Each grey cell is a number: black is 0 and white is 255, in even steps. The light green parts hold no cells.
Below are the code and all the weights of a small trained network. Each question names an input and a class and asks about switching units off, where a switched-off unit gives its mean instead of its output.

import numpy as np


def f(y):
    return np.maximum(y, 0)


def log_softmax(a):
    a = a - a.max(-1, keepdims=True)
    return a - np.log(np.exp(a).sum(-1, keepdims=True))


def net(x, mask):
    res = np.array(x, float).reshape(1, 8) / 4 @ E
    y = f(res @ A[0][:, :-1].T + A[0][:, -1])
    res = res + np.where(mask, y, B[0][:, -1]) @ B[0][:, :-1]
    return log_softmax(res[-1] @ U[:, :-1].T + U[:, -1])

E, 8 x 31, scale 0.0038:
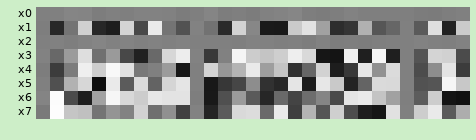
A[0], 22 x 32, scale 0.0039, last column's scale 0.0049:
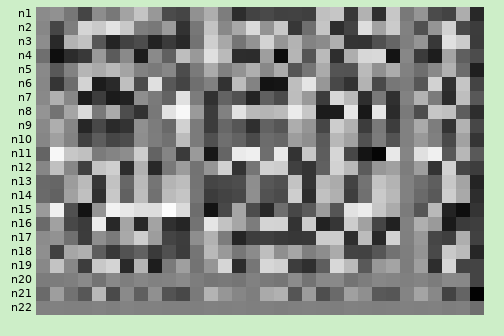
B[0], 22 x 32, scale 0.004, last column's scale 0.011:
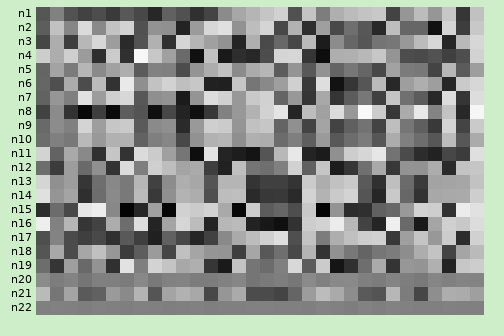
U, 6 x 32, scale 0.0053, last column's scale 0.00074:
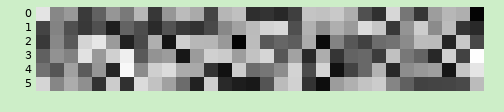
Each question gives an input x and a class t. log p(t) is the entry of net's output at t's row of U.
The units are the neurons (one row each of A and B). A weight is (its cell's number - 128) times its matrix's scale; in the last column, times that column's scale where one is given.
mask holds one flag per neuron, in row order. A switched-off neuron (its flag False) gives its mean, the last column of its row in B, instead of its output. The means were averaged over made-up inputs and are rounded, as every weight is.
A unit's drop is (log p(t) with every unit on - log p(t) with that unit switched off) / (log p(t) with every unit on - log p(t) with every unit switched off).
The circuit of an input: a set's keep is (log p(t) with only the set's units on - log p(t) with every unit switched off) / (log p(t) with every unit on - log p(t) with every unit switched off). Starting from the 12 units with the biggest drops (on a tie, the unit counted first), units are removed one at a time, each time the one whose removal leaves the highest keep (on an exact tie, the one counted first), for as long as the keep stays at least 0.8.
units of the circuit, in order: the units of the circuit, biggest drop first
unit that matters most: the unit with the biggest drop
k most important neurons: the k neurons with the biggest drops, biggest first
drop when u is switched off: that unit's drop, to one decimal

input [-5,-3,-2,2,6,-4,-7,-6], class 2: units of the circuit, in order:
n3
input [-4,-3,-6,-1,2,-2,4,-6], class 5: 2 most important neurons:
n4, n3
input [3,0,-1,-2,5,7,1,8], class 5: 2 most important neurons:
n11, n16
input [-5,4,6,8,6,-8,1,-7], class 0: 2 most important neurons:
n16, n17
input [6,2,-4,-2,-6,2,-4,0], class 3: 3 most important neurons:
n7, n15, n9
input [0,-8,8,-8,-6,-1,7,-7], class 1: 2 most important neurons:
n17, n1
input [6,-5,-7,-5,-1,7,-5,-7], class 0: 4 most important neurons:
n14, n13, n11, n8
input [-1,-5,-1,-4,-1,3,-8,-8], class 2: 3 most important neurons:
n3, n18, n11
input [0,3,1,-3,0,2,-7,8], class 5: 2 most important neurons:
n11, n15
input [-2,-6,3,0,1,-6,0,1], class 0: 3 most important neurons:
n16, n6, n21
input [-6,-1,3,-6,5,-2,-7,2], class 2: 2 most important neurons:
n3, n8
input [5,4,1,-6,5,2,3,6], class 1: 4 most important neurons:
n17, n1, n4, n7
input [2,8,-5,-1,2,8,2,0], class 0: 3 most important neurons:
n14, n13, n19
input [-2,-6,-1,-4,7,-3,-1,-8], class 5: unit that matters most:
n4
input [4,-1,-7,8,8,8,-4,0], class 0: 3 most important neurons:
n14, n13, n17
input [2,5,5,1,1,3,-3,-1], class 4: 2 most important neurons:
n6, n15
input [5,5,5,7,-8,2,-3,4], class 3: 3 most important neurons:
n7, n9, n17
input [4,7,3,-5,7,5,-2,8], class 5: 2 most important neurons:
n11, n7
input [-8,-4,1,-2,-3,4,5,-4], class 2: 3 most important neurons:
n15, n16, n11
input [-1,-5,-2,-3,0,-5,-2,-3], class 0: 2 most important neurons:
n16, n6
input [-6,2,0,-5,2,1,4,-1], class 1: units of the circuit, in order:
n17
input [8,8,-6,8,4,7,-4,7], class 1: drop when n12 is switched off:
0.5
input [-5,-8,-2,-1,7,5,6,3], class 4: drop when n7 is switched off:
0.3
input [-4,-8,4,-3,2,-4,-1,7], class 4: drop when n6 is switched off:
0.0
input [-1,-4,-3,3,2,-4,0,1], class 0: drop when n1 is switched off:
0.1
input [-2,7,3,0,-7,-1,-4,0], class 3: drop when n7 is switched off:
0.8
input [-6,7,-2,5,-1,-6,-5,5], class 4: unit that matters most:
n6
